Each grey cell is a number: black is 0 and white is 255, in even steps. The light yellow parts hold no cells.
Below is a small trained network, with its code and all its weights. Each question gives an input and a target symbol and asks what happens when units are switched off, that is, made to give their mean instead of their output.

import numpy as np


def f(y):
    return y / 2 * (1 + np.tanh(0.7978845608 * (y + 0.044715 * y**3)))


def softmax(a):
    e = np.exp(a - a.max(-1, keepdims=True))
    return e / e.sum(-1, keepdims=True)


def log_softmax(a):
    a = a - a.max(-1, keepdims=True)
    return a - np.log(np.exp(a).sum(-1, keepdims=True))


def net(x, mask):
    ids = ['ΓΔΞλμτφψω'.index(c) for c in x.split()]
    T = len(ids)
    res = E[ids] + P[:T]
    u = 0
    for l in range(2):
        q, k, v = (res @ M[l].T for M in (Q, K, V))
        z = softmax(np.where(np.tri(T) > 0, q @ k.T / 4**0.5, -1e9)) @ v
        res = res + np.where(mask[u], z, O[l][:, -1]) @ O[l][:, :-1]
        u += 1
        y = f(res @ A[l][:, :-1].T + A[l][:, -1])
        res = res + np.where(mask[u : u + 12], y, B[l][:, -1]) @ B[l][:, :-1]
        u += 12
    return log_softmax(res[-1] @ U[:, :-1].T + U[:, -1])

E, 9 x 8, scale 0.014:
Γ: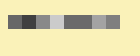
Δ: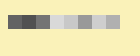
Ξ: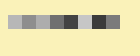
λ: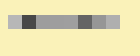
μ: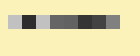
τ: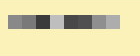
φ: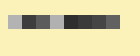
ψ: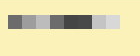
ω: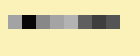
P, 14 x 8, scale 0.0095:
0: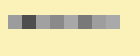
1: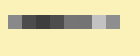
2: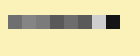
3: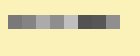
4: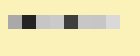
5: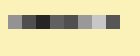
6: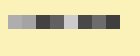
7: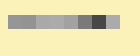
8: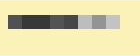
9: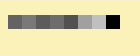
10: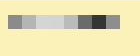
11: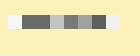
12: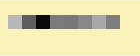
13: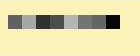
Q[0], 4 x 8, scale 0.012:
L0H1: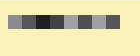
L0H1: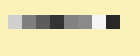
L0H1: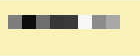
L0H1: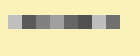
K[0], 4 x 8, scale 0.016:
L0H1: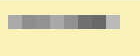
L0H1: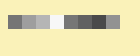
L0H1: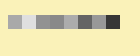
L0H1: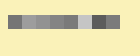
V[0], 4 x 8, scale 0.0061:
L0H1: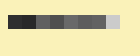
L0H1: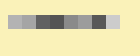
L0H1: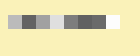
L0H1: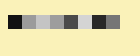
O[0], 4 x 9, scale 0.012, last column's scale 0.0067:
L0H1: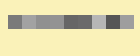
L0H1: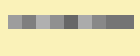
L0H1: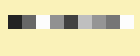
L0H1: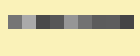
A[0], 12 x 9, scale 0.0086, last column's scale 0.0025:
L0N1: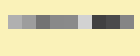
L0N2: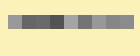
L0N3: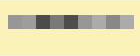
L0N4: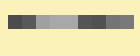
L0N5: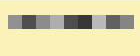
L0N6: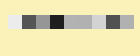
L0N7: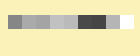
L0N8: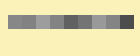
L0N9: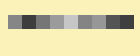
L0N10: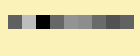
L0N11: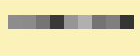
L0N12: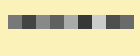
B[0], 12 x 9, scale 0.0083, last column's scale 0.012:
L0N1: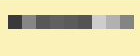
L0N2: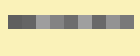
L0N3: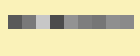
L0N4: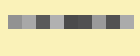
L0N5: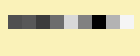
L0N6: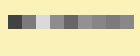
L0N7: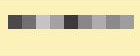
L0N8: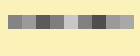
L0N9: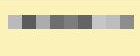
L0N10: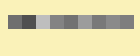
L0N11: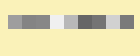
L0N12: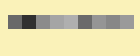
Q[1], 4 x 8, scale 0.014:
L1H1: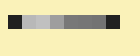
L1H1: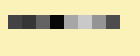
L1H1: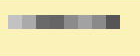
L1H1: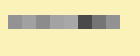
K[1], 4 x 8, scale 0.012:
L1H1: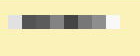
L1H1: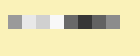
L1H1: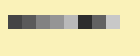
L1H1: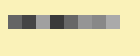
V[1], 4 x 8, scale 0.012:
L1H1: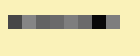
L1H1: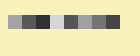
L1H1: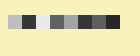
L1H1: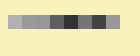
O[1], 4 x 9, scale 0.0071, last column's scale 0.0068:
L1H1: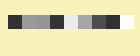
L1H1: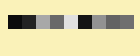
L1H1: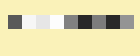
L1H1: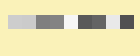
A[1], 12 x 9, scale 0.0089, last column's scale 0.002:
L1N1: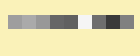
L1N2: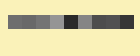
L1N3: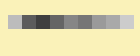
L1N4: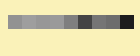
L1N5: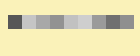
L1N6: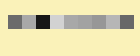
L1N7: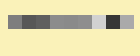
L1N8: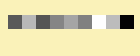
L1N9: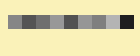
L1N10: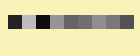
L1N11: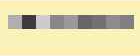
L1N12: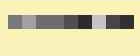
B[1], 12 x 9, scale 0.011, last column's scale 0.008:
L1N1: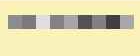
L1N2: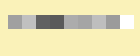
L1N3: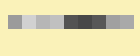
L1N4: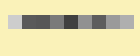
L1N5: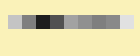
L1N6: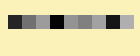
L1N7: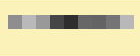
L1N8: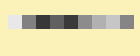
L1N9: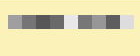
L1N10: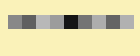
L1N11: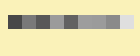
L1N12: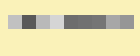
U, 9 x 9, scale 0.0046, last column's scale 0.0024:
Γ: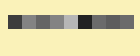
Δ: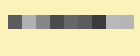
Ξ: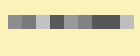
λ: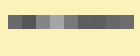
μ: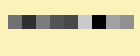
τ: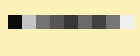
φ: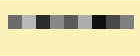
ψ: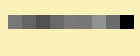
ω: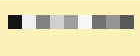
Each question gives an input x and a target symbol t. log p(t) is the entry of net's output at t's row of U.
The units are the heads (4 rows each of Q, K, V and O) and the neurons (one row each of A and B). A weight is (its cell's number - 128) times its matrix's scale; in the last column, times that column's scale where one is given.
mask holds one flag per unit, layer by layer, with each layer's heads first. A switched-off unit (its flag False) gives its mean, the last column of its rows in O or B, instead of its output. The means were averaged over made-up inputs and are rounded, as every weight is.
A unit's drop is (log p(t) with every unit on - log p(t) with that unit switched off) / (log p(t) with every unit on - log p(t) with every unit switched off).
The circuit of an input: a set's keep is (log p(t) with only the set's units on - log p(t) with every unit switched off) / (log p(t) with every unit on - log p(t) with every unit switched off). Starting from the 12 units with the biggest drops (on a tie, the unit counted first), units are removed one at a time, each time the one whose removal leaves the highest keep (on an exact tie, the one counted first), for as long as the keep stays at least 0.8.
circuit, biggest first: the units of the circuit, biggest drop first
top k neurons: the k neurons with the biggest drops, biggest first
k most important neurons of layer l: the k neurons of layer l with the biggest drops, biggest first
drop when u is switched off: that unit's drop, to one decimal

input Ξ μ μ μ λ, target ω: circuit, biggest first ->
(L1H1)
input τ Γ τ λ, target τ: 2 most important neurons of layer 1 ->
(L1N7 L1N9)
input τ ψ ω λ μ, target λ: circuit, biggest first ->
(L0H1 L1N12 L1H1)
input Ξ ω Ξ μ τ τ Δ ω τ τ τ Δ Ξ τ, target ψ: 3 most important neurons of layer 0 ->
(L0N5 L0N9 L0N3)
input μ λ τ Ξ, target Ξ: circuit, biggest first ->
(L1N1 L0N5)
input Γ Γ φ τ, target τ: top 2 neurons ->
(L0N5 L1N7)
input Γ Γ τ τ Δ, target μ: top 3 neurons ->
(L0N5 L1N2 L0N9)
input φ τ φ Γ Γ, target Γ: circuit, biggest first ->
(L0H1 L1H1)
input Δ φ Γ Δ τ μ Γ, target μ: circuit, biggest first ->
(L0H1 L1H1)
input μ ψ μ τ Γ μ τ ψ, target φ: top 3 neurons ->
(L1N5 L1N4 L0N5)
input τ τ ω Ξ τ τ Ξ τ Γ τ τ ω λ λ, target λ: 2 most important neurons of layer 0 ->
(L0N5 L0N9)
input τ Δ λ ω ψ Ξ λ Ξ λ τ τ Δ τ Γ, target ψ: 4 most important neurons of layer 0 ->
(L0N9 L0N5 L0N4 L0N1)
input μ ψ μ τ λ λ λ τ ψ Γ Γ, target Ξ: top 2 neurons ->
(L1N1 L1N6)
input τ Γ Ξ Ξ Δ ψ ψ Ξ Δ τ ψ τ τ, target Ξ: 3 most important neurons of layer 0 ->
(L0N4 L0N1 L0N7)
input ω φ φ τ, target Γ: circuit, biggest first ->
(L1H1)
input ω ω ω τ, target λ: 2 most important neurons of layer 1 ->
(L1N12 L1N10)
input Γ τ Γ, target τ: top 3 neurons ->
(L0N4 L1N7 L0N3)
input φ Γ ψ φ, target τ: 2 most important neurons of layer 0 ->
(L0N5 L0N12)
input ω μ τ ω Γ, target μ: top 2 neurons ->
(L0N9 L0N5)
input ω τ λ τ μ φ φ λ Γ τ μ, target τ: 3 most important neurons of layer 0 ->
(L0N7 L0N4 L0N5)
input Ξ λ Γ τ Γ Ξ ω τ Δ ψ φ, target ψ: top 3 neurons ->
(L1N9 L1N2 L0N9)
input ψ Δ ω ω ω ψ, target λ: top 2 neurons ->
(L0N4 L1N12)
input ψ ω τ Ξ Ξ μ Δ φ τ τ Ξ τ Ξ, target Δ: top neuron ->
(L0N1)
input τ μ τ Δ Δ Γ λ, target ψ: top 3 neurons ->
(L1N9 L1N2 L0N9)
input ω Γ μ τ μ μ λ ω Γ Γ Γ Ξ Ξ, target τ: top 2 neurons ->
(L0N4 L0N1)
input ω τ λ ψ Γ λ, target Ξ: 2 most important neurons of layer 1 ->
(L1N1 L1N11)
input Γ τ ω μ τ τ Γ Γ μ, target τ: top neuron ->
(L0N5)
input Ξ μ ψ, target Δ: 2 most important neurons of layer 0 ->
(L0N5 L0N12)
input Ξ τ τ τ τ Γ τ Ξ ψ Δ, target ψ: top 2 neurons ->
(L0N5 L1N8)
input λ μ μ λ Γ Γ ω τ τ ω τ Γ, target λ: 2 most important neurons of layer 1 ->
(L1N12 L1N4)
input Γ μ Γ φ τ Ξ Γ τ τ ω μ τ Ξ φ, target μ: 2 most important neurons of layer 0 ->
(L0N9 L0N12)
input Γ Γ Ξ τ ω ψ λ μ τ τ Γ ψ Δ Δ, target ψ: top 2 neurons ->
(L1N8 L0N5)
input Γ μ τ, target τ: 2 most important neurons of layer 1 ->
(L1N7 L1N10)
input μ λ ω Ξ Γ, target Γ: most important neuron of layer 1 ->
(L1N6)
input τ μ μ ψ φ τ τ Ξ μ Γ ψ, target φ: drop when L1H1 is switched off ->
0.6
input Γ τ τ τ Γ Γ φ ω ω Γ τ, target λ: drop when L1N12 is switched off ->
0.3
